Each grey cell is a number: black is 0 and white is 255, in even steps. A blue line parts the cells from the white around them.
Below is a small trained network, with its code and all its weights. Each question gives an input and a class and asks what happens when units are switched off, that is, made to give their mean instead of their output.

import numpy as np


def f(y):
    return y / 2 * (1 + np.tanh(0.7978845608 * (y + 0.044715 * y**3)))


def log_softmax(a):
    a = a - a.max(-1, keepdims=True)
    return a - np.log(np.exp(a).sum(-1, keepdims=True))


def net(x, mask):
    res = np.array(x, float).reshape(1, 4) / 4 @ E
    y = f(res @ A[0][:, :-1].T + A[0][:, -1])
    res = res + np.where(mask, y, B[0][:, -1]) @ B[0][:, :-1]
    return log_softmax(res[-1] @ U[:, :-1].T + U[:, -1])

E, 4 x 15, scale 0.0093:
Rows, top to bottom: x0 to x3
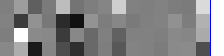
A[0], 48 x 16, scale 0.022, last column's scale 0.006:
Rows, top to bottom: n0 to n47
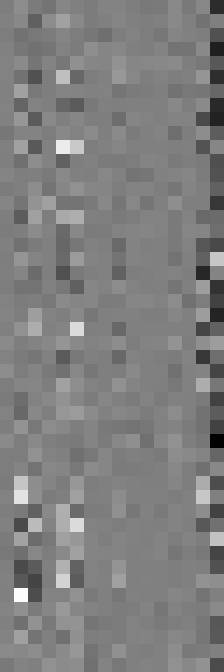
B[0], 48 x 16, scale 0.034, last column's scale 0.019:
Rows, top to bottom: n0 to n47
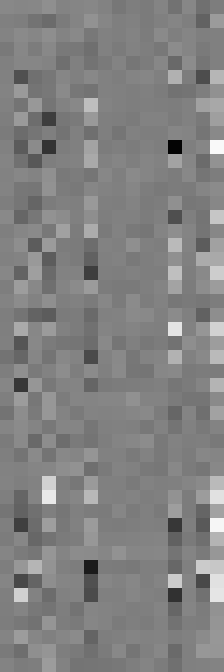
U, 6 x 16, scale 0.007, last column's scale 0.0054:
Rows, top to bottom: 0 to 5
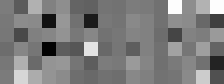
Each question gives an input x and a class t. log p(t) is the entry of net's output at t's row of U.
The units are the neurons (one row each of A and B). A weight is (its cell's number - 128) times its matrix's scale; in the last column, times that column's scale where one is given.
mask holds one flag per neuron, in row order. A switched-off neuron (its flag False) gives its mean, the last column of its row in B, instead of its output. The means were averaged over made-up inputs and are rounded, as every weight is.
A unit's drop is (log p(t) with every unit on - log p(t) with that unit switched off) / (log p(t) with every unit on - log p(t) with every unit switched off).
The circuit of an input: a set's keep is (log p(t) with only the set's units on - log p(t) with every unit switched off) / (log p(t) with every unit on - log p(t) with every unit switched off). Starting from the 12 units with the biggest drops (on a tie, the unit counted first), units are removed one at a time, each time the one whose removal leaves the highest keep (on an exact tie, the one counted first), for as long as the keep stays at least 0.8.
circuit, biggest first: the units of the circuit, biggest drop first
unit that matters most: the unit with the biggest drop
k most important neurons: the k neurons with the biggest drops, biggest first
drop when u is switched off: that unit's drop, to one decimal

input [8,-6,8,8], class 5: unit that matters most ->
n42
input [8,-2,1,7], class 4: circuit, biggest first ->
[n42, n35]
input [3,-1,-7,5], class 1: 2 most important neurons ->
[n35, n23]
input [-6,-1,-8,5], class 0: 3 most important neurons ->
[n42, n10, n19]
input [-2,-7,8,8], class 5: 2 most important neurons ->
[n35, n34]
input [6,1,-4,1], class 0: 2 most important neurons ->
[n42, n10]
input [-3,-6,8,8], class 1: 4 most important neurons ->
[n19, n42, n8, n25]
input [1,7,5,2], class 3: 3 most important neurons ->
[n41, n40, n23]
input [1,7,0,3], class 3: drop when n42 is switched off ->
-0.1
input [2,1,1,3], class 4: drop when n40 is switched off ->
0.4
